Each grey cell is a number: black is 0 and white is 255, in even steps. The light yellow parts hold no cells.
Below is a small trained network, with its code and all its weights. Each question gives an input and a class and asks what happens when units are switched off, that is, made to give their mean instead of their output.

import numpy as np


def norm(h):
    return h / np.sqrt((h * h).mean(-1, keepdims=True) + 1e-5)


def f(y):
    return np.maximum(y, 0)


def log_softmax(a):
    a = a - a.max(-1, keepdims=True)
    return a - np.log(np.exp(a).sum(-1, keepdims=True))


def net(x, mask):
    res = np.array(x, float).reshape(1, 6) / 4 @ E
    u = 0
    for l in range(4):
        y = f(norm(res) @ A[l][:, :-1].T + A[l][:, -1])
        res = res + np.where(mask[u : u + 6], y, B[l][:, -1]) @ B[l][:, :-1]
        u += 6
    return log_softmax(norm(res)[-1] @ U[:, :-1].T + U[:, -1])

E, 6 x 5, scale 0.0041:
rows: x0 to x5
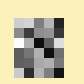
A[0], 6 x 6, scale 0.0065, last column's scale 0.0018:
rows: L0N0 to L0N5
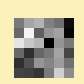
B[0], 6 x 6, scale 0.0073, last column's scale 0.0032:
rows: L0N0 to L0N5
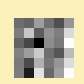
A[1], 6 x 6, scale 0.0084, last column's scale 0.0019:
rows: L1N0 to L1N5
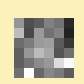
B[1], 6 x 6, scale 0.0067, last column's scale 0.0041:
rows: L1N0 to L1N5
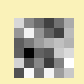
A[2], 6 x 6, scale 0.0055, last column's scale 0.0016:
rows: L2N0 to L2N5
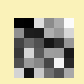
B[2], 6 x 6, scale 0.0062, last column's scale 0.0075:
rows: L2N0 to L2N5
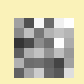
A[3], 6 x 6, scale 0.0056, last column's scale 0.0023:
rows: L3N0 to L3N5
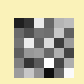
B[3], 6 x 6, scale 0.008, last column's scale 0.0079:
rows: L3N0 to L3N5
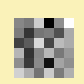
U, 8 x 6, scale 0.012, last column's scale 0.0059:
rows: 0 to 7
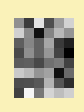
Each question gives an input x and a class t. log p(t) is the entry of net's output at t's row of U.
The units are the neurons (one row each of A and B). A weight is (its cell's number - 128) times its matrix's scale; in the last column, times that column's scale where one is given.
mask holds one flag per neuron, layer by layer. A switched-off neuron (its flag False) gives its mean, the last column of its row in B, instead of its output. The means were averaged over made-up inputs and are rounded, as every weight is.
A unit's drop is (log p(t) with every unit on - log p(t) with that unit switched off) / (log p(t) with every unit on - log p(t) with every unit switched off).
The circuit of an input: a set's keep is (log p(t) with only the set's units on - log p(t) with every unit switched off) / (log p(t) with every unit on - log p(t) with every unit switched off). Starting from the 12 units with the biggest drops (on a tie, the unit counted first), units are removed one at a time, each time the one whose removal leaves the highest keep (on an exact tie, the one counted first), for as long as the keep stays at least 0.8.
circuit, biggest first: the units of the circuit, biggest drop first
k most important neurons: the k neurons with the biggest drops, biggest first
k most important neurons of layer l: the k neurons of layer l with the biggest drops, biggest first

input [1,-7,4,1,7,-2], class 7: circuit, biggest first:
[L0N1, L1N5]
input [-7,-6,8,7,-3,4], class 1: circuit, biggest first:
[L0N2, L2N0, L3N0]
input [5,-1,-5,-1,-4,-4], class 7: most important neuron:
[L1N5]
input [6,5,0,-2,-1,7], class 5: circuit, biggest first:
[L3N0, L2N0]
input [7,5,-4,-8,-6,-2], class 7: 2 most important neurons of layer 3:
[L3N0, L3N1]
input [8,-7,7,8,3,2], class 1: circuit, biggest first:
[L0N2, L2N5]
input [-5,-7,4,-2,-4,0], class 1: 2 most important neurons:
[L2N0, L3N0]
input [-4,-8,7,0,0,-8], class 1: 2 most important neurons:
[L0N5, L1N4]
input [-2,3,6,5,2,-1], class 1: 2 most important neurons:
[L0N2, L2N0]
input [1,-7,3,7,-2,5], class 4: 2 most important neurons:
[L0N2, L2N2]
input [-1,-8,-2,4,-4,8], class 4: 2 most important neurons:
[L0N2, L2N0]
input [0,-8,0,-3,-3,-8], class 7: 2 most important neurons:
[L1N5, L0N1]
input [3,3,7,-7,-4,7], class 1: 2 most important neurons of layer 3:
[L3N0, L3N4]
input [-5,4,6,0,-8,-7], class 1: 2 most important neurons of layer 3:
[L3N0, L3N2]
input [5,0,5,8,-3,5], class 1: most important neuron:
[L0N2]
